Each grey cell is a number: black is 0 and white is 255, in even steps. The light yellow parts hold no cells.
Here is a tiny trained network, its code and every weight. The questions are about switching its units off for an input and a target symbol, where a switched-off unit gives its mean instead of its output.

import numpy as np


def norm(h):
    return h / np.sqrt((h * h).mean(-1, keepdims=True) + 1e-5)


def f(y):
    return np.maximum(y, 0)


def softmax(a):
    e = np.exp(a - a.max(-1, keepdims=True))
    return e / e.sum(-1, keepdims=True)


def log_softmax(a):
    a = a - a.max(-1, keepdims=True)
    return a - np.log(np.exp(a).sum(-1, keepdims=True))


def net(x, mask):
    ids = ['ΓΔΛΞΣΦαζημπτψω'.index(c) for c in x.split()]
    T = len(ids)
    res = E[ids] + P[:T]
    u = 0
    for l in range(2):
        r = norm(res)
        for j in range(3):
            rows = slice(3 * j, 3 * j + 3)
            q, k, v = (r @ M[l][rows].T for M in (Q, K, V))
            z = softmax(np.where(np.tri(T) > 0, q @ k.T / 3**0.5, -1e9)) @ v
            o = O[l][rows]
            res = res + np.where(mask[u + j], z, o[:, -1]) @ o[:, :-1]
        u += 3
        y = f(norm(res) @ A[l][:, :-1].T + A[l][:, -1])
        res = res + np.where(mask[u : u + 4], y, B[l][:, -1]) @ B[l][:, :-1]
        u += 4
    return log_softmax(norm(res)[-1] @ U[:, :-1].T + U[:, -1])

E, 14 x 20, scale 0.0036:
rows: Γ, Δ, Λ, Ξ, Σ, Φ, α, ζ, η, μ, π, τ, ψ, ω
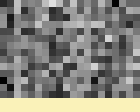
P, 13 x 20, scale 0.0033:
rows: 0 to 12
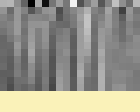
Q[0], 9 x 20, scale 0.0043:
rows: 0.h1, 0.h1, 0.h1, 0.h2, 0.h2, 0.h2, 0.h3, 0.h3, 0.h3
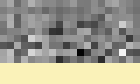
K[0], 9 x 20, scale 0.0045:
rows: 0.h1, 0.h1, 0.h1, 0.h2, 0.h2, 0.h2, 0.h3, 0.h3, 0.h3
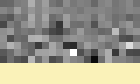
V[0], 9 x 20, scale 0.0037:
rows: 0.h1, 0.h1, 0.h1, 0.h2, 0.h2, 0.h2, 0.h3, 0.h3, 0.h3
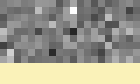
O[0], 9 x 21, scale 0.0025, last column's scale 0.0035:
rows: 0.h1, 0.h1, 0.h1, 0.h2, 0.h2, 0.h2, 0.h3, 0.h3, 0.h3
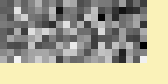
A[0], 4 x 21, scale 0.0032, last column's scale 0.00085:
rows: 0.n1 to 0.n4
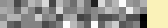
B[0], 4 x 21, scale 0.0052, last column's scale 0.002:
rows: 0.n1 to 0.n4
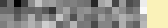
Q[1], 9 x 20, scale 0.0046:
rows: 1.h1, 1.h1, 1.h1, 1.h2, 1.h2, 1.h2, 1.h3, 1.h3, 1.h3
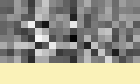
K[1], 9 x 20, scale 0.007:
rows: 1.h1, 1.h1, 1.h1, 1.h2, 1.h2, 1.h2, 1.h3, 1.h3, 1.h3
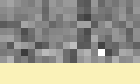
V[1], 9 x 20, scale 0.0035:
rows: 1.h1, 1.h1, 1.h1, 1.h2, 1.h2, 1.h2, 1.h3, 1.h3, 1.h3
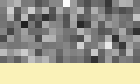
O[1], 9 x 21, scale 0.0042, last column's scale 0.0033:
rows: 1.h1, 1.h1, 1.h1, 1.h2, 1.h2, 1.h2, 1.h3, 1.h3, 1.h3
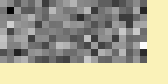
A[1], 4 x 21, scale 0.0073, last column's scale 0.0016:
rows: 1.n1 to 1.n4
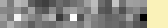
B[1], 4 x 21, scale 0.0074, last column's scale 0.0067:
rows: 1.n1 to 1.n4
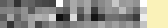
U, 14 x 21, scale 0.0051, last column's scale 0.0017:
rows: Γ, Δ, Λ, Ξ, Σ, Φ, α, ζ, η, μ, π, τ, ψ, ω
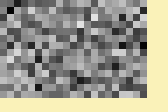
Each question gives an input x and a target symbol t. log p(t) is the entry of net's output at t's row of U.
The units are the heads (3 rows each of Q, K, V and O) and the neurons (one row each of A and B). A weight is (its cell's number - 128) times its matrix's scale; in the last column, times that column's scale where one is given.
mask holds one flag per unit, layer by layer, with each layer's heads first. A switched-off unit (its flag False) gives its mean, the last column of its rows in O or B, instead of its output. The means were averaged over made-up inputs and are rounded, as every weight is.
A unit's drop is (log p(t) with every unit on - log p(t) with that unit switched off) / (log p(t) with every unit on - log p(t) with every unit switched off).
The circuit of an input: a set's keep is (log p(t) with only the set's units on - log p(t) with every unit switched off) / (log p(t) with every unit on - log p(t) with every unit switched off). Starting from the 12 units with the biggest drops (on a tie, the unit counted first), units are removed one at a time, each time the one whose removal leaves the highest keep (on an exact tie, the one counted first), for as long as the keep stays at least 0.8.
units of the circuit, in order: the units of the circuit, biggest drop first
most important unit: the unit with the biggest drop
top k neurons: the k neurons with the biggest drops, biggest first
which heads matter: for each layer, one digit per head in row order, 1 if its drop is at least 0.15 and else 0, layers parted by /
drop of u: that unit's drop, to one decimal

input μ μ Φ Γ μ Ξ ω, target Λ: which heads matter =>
101 / 011
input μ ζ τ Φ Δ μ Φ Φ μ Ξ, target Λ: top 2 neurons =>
1.n3; 1.n1
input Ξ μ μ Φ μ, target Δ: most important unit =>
1.h2
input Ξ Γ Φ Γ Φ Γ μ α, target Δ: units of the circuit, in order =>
1.h2; 1.n3; 1.n1
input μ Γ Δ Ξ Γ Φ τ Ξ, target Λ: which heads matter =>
111 / 011
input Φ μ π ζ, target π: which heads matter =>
100 / 001
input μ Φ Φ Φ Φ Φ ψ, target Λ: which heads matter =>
101 / 011
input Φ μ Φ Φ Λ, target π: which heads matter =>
000 / 001
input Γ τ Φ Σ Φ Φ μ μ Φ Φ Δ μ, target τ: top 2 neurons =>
0.n1; 1.n1
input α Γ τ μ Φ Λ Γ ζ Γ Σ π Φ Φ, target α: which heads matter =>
001 / 101
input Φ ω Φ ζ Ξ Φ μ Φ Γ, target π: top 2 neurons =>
1.n3; 1.n1
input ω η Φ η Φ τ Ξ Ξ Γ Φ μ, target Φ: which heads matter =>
111 / 111
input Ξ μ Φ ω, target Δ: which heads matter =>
000 / 011
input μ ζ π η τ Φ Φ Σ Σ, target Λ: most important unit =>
1.h3
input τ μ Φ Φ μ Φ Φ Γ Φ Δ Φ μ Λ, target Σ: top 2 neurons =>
1.n3; 1.n1
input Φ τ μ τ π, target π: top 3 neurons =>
1.n3; 1.n1; 0.n4
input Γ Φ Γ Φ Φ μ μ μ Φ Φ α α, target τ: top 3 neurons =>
1.n3; 1.n1; 1.n2
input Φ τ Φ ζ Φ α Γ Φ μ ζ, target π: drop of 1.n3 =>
0.3
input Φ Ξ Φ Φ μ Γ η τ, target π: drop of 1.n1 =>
0.2
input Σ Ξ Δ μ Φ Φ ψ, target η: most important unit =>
1.h1
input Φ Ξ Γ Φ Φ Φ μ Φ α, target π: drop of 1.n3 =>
0.3
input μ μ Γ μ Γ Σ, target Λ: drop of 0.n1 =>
-0.1
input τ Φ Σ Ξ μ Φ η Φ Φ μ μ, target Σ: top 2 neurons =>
0.n1; 1.n1
